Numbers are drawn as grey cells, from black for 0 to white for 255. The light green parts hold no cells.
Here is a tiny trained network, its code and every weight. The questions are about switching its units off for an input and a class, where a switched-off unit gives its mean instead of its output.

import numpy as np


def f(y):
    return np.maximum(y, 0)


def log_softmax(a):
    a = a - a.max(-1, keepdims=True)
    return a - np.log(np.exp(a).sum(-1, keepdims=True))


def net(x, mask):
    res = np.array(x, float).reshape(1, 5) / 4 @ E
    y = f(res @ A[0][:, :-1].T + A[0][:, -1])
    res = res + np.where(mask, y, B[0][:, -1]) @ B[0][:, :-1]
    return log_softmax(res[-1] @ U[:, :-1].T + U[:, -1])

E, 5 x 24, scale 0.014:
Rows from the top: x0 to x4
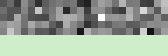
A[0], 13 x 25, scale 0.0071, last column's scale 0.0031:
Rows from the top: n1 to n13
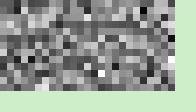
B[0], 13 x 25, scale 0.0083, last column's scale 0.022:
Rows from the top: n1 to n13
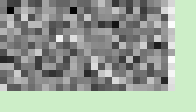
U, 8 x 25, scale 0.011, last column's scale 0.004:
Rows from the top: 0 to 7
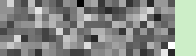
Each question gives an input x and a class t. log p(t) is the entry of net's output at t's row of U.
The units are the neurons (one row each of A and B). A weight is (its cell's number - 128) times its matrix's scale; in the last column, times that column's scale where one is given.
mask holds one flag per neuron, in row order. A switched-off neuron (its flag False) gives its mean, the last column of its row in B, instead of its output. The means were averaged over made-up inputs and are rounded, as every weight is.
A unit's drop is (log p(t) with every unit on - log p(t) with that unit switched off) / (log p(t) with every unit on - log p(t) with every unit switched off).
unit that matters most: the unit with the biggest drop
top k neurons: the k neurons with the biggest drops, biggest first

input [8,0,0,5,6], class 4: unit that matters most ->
n9
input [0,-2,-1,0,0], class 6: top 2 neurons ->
(n11; n2)
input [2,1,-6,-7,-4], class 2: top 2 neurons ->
(n7; n13)
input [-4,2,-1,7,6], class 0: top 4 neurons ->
(n10; n13; n9; n12)
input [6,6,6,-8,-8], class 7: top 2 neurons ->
(n2; n1)
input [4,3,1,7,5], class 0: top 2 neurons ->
(n4; n10)
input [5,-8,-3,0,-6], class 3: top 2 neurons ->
(n2; n12)
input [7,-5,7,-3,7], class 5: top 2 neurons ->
(n11; n5)
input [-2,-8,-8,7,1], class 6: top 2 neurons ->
(n3; n12)
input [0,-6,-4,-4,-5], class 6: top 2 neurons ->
(n3; n9)
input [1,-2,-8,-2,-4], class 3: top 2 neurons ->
(n2; n10)
